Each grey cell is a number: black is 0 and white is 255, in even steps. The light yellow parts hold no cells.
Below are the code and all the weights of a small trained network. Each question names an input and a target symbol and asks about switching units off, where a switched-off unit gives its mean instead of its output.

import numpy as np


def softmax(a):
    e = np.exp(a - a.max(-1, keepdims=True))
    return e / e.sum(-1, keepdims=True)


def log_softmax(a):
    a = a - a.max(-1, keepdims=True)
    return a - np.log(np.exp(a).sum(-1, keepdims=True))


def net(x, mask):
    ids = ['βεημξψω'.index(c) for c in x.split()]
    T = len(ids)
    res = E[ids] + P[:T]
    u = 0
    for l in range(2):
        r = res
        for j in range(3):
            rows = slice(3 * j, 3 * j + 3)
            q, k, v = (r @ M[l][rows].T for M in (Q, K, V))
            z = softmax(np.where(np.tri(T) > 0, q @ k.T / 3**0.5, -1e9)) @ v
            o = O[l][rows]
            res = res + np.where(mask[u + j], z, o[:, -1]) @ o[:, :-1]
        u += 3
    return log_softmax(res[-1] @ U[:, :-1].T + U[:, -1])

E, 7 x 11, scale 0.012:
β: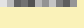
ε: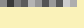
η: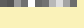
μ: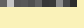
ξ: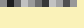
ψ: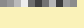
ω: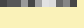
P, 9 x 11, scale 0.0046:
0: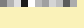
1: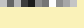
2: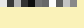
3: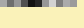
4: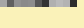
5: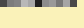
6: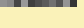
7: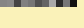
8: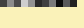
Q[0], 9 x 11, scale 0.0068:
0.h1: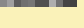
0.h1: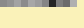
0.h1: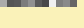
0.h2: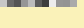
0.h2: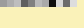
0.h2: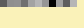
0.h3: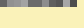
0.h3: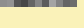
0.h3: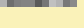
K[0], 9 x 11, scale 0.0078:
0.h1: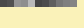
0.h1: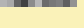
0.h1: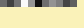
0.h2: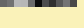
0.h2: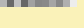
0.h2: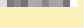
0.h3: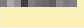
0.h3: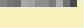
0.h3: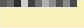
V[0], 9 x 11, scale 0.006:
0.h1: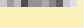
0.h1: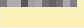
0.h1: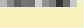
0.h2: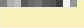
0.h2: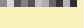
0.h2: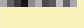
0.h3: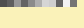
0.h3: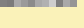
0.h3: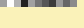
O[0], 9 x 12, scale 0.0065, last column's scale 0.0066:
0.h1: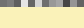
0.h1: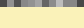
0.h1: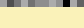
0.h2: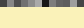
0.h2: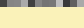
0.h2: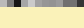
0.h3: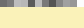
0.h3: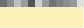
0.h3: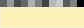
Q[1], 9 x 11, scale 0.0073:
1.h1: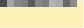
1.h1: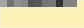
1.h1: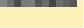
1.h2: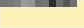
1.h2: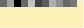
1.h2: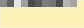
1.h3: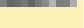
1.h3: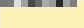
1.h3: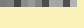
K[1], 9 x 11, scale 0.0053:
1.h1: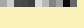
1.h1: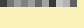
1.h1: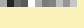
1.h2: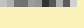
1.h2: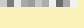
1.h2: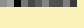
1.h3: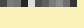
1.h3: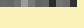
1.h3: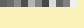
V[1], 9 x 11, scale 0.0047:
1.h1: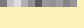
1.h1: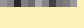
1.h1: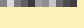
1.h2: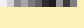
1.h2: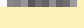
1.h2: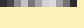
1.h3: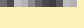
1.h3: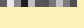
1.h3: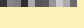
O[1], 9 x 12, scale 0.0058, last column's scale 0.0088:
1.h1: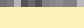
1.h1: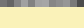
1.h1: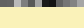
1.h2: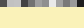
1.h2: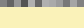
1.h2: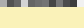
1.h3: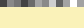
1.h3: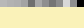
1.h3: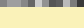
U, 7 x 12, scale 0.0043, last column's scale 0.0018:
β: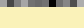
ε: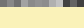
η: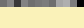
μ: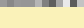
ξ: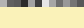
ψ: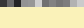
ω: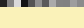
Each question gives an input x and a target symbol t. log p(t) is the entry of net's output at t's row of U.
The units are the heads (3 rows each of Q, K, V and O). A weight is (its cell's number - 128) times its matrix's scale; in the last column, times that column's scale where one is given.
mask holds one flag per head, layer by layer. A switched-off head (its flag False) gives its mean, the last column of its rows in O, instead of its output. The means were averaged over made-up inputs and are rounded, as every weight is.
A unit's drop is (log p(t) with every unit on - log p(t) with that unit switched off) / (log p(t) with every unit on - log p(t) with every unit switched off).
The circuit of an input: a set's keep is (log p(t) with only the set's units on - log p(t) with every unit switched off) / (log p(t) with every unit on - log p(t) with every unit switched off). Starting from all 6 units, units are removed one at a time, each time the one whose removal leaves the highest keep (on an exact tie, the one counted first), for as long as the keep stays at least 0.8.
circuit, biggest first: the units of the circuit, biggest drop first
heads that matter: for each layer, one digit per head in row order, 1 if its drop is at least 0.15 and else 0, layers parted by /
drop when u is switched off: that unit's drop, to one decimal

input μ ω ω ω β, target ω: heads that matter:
001 / 010
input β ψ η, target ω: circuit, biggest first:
[0.h2; 1.h2]
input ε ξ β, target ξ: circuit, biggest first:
[0.h2; 1.h2; 1.h1]
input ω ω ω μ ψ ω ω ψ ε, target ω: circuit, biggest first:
[1.h2]
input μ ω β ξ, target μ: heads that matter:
001 / 011
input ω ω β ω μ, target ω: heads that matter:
000 / 010
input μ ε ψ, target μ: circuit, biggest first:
[1.h3; 0.h3; 1.h2]
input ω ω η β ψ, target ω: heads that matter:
011 / 011
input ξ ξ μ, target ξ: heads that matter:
011 / 110
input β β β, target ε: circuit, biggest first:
[0.h1; 1.h2; 1.h3]
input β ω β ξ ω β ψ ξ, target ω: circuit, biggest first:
[0.h2; 1.h2; 1.h3]
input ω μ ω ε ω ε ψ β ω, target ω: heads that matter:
010 / 010
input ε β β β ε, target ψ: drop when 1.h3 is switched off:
-0.1
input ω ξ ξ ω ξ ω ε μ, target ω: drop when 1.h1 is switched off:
-0.1
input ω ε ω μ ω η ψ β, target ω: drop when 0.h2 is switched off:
0.0
